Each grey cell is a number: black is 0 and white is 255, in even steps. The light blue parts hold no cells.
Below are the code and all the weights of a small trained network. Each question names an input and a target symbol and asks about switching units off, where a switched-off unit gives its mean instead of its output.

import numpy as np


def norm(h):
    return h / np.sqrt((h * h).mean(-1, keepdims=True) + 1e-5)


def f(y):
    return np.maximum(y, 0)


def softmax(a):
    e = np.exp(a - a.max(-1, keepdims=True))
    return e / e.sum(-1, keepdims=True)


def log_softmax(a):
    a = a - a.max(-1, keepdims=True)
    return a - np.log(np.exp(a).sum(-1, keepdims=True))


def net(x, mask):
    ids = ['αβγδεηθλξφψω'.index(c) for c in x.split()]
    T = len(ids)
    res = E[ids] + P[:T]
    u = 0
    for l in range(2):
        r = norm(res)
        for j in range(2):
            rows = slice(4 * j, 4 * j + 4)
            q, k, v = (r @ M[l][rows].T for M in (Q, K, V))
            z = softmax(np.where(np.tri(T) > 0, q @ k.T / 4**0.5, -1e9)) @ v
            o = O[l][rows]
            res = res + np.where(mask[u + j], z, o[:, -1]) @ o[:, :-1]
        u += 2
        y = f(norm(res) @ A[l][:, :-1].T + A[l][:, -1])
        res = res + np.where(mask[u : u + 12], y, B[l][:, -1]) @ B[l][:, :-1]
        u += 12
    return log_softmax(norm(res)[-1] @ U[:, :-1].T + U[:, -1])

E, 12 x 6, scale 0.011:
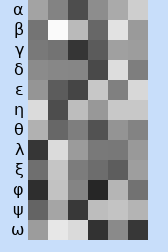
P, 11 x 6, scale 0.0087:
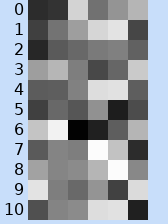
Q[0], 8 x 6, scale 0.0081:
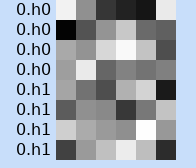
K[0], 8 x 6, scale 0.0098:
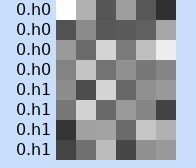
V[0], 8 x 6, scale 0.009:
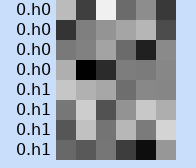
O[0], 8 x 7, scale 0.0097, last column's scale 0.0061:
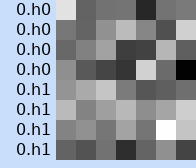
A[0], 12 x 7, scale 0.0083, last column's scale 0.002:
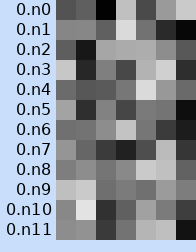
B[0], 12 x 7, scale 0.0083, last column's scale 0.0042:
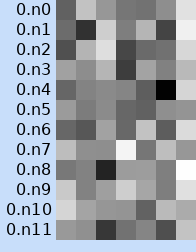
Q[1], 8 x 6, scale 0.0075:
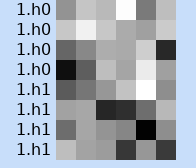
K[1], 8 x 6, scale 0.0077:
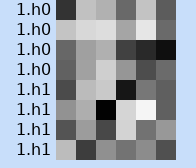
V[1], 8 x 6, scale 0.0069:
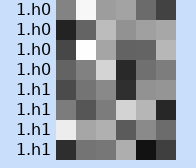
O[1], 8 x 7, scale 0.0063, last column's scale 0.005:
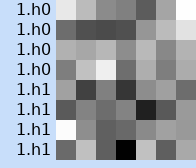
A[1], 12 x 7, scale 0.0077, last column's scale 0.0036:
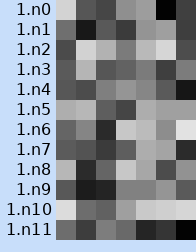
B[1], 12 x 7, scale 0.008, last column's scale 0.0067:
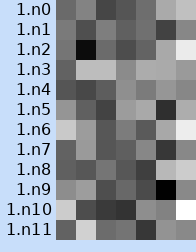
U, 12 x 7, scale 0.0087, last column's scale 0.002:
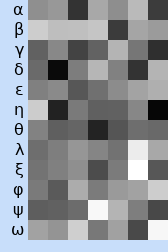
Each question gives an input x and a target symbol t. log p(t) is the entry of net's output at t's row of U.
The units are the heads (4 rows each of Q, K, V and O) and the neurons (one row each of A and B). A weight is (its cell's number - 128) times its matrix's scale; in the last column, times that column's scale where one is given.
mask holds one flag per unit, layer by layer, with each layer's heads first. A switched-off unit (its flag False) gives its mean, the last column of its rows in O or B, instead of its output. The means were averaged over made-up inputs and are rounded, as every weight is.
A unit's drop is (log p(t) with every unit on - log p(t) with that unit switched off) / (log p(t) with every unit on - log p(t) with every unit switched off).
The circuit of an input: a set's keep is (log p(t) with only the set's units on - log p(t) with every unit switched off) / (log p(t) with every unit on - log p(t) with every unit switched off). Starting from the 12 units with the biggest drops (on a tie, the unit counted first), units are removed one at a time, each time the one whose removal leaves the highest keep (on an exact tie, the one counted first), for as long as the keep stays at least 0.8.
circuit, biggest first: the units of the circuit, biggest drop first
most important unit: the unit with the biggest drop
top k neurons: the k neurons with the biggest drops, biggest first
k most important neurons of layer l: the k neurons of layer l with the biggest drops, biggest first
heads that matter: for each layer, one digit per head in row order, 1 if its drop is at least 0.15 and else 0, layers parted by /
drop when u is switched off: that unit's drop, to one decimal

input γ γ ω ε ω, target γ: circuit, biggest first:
[0.h0; 0.h1]
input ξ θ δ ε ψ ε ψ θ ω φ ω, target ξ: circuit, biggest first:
[0.h1; 0.h0]
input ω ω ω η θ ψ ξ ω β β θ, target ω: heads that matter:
01 / 10
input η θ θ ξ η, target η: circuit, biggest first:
[0.h0; 1.n8]
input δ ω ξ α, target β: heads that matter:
10 / 00
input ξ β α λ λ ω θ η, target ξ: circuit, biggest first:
[0.h1; 0.h0]
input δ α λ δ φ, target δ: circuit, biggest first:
[0.h0; 0.n1]
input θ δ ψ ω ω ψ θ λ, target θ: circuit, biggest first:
[0.h1; 0.h0]
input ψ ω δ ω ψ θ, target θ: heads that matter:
11 / 00
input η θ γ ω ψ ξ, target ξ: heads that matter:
00 / 00
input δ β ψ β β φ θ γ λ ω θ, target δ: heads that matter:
11 / 00
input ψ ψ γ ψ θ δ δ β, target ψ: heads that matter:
10 / 01
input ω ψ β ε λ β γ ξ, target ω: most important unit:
0.h1
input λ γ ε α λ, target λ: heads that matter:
11 / 00
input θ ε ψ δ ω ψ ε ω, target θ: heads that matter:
11 / 00
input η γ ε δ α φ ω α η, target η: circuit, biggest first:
[0.h0; 1.n10]
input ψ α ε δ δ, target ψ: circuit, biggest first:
[0.h0; 1.h1]
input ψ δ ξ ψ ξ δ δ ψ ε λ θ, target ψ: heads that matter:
11 / 01
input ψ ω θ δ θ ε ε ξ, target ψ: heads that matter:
10 / 00
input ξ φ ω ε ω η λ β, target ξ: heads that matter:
11 / 00
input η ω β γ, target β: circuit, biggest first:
[0.h0]
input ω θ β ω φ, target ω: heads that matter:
01 / 01
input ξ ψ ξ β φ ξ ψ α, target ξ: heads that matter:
10 / 00
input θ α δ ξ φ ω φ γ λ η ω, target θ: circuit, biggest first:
[0.h0; 0.h1]
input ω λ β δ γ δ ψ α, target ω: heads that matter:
01 / 01
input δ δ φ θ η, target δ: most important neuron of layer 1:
[1.n6]
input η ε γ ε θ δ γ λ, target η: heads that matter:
10 / 01
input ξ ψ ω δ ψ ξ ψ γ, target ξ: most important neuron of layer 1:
[1.n2]
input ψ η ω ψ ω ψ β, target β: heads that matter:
10 / 01
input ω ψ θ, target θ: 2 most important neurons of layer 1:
[1.n0; 1.n8]
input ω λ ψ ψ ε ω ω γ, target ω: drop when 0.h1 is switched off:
0.4
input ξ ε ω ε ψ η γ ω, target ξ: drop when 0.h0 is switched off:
0.3
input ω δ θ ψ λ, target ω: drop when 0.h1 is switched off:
0.7
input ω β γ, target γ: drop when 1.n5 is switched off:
0.0
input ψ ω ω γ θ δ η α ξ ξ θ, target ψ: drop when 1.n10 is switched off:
0.1
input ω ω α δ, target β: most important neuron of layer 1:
[1.n2]
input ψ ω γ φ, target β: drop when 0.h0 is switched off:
0.4
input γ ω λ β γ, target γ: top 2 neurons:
[0.n4; 0.n2]
